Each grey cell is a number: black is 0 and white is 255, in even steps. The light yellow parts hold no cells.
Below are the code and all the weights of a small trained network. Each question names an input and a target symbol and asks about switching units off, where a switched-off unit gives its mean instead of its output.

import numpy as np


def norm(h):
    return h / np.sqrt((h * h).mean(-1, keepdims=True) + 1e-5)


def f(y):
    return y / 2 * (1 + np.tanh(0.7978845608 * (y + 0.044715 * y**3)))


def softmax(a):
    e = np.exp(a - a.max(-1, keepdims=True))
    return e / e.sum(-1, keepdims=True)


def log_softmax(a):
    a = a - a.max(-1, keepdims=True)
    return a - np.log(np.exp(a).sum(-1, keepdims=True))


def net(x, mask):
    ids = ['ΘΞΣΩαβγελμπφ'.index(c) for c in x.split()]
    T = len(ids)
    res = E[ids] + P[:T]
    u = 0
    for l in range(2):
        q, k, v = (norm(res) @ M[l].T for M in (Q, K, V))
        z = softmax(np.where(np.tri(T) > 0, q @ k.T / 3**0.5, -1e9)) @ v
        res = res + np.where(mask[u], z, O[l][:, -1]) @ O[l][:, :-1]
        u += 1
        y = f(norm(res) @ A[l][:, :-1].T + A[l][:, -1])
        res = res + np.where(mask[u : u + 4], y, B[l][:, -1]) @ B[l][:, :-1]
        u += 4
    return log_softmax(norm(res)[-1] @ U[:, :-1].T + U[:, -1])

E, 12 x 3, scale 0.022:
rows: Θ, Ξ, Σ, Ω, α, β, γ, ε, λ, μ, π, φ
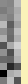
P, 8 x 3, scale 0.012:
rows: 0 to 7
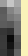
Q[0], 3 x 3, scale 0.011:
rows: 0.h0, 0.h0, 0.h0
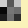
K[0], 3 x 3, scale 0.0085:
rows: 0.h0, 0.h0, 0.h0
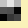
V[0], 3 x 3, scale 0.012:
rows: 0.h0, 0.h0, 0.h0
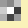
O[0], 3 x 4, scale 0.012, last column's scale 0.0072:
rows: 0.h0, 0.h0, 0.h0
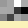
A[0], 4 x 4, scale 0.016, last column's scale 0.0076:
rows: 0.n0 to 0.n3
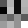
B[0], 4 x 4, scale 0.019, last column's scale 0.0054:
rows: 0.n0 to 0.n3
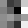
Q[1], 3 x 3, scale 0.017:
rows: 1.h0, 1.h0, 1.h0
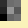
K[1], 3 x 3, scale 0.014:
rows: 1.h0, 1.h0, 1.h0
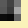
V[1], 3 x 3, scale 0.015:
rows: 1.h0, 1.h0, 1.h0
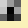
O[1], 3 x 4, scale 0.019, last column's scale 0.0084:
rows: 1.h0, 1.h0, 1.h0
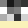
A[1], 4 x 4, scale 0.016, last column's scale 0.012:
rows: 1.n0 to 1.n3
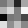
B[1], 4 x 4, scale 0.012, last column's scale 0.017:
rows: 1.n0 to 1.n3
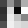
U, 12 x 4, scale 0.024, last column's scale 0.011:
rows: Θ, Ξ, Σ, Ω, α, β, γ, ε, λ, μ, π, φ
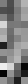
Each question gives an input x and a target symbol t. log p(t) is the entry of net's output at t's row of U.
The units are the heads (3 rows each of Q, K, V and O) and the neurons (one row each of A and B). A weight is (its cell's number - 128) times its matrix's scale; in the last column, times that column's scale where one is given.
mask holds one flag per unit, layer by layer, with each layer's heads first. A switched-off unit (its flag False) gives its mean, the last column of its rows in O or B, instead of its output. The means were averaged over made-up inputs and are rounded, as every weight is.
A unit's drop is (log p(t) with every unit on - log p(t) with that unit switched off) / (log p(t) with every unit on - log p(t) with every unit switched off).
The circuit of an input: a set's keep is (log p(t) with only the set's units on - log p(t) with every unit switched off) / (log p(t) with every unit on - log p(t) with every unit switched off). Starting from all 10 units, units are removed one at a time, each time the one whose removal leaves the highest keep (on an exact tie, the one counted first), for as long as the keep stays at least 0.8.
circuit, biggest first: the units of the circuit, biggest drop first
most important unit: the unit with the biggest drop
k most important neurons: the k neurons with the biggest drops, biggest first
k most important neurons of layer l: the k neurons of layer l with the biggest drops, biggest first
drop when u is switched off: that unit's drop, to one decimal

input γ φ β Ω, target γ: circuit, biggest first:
(1.h0 0.h0)
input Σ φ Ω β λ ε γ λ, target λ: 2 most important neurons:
(0.n1 0.n3)
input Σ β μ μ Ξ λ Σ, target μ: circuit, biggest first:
(1.h0)
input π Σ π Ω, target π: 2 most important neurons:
(0.n3 1.n1)
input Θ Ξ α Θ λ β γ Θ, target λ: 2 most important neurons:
(0.n1 0.n0)
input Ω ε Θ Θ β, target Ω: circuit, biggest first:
(1.h0 0.h0)
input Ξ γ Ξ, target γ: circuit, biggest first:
(0.n1 1.h0 0.h0)
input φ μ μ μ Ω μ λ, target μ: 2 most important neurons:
(0.n1 0.n3)
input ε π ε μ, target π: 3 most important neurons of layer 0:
(0.n1 0.n3 0.n0)
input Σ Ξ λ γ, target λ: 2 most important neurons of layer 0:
(0.n1 0.n0)
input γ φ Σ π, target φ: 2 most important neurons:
(0.n1 1.n3)
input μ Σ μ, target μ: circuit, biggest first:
(1.h0 0.n1)
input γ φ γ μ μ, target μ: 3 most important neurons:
(0.n1 0.n3 0.n0)
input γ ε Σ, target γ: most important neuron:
(0.n1)
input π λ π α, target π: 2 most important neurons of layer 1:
(1.n3 1.n1)
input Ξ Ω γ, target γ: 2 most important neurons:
(0.n1 0.n0)
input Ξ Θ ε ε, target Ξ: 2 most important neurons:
(0.n1 0.n0)
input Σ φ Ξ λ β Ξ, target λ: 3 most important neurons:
(0.n1 0.n3 0.n0)
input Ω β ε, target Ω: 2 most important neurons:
(0.n3 0.n1)
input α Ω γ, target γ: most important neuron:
(0.n0)
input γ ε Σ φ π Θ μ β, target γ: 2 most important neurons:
(0.n1 0.n3)
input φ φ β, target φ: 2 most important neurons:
(0.n3 1.n3)
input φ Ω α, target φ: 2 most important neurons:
(0.n3 1.n3)
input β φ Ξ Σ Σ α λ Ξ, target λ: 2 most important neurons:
(0.n1 0.n0)
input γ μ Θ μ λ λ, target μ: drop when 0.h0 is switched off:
-0.1
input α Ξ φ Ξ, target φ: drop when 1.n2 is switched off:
0.0
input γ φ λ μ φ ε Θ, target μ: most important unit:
1.h0
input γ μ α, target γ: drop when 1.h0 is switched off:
0.7
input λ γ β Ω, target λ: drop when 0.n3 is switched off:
0.1
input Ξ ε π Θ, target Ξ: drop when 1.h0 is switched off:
1.0
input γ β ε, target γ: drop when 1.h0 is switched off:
0.6
